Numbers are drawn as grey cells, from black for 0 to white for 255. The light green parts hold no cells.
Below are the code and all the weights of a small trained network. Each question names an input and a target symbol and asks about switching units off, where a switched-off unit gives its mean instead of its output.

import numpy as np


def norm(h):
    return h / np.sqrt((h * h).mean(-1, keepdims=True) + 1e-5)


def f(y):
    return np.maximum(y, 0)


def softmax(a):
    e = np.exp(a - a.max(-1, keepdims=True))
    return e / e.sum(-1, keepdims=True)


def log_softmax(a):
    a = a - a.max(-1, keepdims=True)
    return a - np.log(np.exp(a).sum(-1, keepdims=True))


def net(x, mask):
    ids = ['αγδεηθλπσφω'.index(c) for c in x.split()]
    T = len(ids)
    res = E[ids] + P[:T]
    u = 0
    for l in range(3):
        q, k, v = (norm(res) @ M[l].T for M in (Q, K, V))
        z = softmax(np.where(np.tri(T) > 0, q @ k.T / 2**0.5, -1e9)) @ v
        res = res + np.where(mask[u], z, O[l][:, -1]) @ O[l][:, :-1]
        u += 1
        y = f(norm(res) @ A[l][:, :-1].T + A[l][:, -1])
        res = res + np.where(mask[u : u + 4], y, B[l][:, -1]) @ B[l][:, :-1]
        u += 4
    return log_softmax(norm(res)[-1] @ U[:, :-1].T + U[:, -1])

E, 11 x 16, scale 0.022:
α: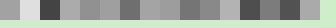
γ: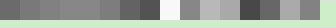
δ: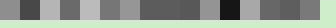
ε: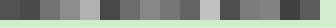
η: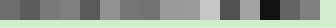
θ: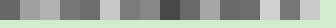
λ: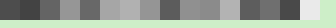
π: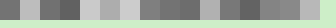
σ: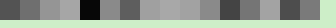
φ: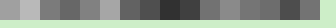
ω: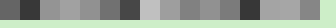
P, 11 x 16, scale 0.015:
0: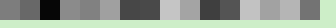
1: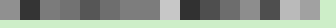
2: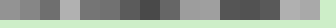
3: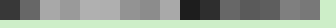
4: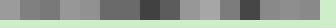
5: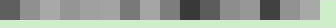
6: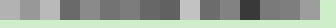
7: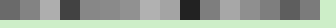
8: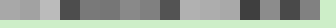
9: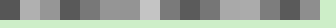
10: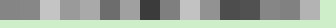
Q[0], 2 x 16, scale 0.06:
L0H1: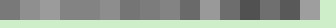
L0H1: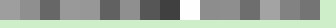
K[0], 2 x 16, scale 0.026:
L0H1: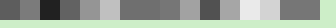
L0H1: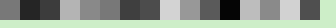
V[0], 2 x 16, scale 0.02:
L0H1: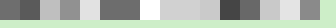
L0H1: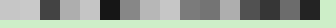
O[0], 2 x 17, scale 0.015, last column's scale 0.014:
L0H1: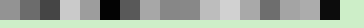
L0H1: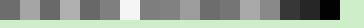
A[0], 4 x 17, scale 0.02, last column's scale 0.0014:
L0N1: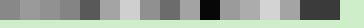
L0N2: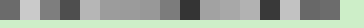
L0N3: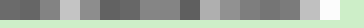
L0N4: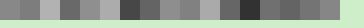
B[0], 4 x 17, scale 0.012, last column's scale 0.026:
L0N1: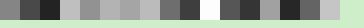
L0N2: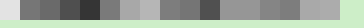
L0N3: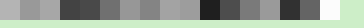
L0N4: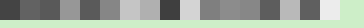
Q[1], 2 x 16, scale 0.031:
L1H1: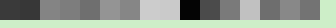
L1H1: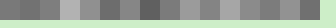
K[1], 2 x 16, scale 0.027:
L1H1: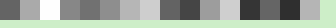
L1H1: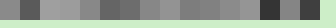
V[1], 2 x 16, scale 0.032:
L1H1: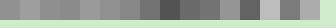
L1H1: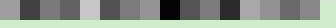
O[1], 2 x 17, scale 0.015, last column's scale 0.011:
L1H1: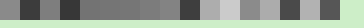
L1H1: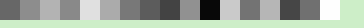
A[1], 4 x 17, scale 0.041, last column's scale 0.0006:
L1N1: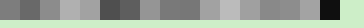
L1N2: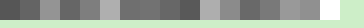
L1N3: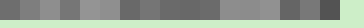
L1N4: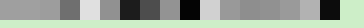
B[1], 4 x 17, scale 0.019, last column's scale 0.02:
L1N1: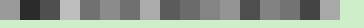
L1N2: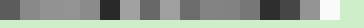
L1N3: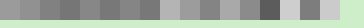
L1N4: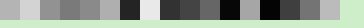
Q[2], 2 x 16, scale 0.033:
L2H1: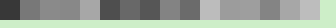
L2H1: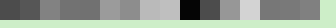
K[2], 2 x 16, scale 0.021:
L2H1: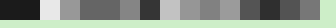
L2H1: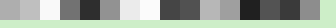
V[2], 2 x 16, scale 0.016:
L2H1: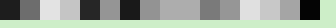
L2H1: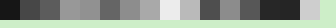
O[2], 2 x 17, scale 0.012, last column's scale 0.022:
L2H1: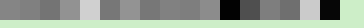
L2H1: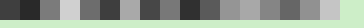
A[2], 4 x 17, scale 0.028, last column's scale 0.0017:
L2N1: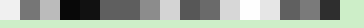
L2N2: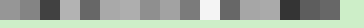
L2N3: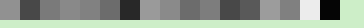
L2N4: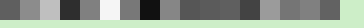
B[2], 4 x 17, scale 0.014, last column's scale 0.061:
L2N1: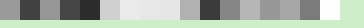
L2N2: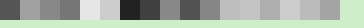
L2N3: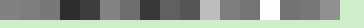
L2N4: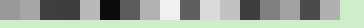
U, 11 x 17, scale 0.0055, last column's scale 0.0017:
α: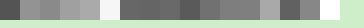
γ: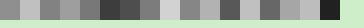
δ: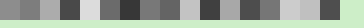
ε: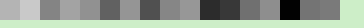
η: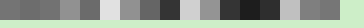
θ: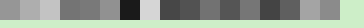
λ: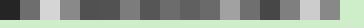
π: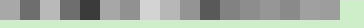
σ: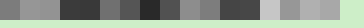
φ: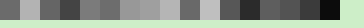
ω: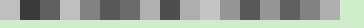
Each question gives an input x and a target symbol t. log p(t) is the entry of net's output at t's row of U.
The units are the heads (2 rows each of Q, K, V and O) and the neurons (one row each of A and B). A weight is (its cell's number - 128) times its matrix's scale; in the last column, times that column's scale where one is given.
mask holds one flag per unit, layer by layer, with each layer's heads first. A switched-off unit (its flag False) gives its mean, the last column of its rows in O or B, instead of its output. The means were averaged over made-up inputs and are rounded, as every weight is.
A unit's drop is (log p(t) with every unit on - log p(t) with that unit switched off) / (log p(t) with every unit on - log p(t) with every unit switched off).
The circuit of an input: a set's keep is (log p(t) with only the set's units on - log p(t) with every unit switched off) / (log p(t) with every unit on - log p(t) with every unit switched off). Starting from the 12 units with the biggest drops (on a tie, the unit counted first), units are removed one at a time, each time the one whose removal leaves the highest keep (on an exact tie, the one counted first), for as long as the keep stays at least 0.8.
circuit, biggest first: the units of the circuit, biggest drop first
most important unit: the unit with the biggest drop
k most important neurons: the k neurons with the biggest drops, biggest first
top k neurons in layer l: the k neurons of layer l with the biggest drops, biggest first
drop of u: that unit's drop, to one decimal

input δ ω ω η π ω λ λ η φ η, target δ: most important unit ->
L1H1
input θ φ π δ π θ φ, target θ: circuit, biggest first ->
(L0H1, L1N4)
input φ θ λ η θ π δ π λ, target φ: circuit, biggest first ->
(L0H1, L2N4)
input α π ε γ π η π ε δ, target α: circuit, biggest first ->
(L0H1, L2N2, L0N1)
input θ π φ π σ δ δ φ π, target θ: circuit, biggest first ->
(L0H1, L1N4)
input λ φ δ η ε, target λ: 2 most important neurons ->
(L0N4, L1N2)
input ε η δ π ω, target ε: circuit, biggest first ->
(L0H1, L2N1, L1H1, L0N3)
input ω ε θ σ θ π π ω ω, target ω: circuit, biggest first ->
(L0H1, L1N1)
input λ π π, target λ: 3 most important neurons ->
(L0N4, L1N2, L2N1)
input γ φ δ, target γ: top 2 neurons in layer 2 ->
(L2N1, L2N2)
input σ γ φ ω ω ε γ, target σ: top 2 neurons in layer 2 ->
(L2N3, L2N1)
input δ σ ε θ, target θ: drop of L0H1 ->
1.2
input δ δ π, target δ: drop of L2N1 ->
0.2
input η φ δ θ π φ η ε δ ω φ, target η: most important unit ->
L1H1
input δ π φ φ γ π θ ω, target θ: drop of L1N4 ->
0.6
